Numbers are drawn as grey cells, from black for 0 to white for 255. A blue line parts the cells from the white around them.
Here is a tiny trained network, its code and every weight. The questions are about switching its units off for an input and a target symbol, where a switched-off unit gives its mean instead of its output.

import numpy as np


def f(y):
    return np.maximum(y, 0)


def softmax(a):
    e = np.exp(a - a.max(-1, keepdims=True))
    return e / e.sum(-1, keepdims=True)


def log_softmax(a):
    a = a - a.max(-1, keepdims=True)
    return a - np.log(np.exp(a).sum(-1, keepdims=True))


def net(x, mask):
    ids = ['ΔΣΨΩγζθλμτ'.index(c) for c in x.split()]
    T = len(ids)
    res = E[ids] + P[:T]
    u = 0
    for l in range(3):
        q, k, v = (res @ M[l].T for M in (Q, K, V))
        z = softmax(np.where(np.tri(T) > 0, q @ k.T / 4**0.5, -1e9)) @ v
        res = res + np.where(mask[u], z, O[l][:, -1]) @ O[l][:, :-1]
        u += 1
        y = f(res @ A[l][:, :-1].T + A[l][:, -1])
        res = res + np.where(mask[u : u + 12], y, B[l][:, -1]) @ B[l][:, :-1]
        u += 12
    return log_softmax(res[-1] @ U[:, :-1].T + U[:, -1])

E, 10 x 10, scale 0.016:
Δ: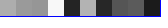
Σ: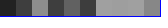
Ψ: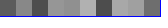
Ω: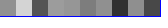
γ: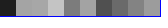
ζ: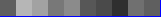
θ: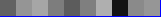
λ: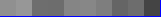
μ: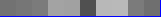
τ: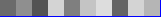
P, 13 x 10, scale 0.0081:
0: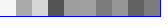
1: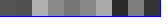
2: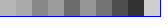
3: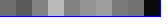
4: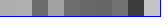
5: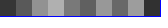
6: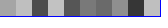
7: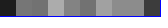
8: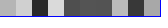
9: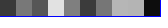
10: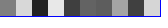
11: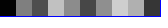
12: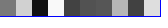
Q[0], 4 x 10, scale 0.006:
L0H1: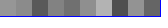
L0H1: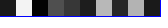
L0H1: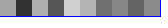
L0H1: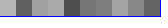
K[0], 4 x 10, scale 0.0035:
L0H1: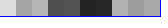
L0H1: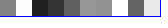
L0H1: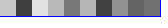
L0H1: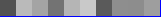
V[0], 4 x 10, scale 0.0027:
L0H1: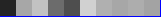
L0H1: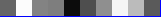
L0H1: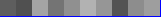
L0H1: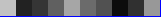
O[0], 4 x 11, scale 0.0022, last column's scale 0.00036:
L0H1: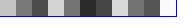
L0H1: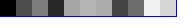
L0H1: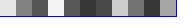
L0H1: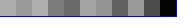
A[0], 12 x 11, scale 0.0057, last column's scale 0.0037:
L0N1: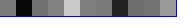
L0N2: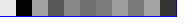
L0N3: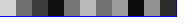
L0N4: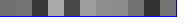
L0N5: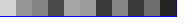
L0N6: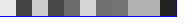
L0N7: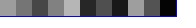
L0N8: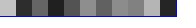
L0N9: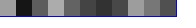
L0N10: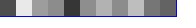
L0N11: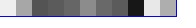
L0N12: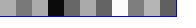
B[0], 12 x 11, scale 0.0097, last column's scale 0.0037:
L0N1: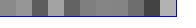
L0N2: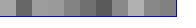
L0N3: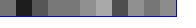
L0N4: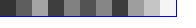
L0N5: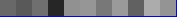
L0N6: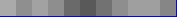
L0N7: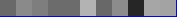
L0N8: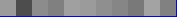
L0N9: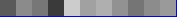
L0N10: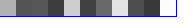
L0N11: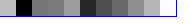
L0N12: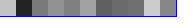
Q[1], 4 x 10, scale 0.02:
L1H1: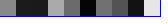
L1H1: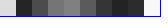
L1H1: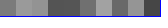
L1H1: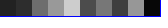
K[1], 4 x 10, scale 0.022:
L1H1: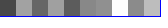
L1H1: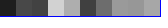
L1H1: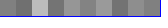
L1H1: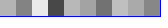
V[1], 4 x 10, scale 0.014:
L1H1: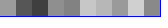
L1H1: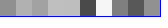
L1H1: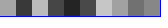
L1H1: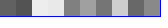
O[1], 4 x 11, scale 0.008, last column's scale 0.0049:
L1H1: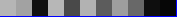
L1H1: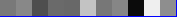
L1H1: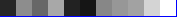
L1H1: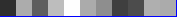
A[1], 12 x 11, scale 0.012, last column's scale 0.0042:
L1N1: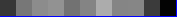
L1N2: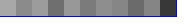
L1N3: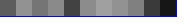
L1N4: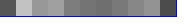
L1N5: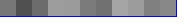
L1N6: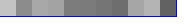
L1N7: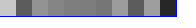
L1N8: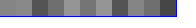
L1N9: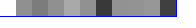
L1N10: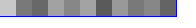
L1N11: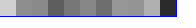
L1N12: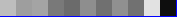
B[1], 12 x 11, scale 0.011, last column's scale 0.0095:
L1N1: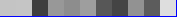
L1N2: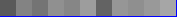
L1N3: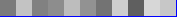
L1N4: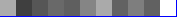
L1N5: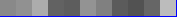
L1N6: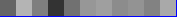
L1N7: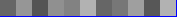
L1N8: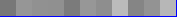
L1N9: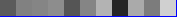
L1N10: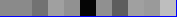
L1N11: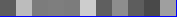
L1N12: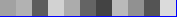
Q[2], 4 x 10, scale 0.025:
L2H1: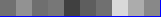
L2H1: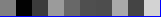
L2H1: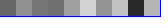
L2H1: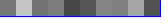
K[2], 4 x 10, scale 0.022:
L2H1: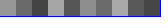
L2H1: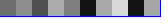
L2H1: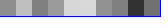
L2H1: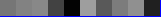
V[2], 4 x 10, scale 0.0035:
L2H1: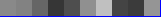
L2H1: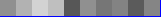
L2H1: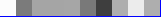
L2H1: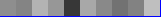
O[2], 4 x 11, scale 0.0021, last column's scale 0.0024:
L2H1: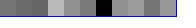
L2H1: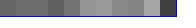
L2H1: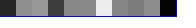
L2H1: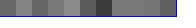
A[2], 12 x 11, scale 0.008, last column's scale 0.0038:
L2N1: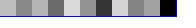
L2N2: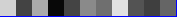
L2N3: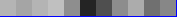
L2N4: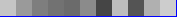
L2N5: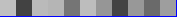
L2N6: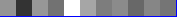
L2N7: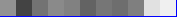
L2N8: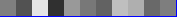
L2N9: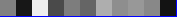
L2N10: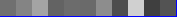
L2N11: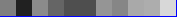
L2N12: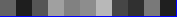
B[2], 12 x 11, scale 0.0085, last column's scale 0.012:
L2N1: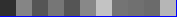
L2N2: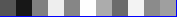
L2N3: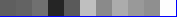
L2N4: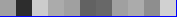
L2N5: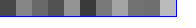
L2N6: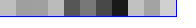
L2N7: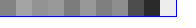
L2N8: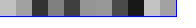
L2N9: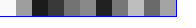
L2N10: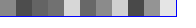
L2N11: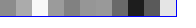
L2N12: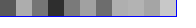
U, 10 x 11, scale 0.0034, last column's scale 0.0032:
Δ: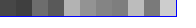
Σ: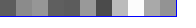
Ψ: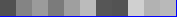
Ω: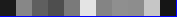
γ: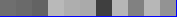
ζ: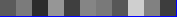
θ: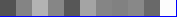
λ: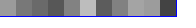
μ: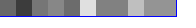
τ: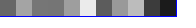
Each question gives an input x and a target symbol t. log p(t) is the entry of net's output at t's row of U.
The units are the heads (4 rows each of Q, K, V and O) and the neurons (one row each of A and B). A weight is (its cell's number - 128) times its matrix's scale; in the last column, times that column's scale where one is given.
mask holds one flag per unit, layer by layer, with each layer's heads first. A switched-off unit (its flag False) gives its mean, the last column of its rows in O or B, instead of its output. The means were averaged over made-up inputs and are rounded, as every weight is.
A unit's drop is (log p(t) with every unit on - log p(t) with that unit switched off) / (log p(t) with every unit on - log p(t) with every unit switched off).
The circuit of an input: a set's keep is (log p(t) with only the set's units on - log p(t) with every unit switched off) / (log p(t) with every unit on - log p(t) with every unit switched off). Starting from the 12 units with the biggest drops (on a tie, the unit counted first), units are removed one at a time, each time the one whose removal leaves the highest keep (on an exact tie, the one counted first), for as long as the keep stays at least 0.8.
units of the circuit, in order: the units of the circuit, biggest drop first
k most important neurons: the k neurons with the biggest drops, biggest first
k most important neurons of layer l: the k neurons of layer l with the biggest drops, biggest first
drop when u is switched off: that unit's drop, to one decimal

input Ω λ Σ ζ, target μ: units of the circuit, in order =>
(L0N11; L1H1; L2N2)
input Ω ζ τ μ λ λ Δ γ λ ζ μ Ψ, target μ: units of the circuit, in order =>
(L1H1; L2N2)
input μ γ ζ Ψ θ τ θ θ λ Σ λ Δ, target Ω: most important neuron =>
(L2N12)
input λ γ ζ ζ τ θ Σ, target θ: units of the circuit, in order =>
(L2N11; L1H1)
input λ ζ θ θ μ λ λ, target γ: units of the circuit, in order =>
(L1H1; L1N12)
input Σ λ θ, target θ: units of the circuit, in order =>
(L1H1; L2N11)
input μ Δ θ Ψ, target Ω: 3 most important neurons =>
(L0N4; L2N12; L1N12)
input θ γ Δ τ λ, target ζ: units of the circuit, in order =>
(L1H1; L1N10)
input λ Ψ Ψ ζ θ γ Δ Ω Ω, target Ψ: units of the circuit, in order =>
(L1H1; L2N6; L0N11)
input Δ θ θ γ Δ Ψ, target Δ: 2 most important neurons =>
(L2N10; L1N1)
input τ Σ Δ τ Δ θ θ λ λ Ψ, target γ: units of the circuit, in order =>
(L1H1; L1N3; L2N4)
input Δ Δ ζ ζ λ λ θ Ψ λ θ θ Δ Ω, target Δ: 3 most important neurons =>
(L1N9; L2N10; L0N11)
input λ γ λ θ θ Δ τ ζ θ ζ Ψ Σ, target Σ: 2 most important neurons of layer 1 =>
(L1N3; L1N1)
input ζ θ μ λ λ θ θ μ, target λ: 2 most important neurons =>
(L2N9; L2N8)
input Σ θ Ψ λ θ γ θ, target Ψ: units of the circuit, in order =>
(L1H1; L2N6)
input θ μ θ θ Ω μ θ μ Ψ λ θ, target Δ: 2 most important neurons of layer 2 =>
(L2N10; L2N5)
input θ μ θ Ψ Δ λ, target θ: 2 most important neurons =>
(L2N11; L2N7)
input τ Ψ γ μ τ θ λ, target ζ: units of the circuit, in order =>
(L1H1; L1N10; L1N9)
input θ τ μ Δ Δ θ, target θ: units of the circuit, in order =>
(L1H1; L2N11; L0N11)
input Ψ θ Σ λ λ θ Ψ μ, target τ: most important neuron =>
(L1N1)
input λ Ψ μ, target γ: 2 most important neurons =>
(L1N12; L2N4)
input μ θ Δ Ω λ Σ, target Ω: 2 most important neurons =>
(L2N12; L1N12)
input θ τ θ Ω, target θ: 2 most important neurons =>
(L2N11; L1N1)
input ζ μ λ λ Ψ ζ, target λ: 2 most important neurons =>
(L2N9; L2N8)
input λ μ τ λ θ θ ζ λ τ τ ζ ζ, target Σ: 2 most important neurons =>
(L1N3; L0N3)
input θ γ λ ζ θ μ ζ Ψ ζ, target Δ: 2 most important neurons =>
(L1N9; L2N10)
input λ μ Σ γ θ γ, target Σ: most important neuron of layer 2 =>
(L2N3)
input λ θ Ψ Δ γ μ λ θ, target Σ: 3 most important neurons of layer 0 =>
(L0N3; L0N5; L0N11)
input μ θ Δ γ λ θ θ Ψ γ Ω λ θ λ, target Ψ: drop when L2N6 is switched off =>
0.4
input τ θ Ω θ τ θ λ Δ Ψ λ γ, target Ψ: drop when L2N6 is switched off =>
0.6
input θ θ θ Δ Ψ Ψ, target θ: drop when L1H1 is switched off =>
0.9
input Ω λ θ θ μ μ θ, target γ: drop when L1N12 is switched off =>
0.3
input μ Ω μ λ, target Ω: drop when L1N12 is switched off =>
0.2
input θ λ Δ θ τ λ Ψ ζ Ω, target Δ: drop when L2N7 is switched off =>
0.0
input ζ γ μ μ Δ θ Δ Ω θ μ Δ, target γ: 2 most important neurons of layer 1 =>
(L1N12; L1N9)
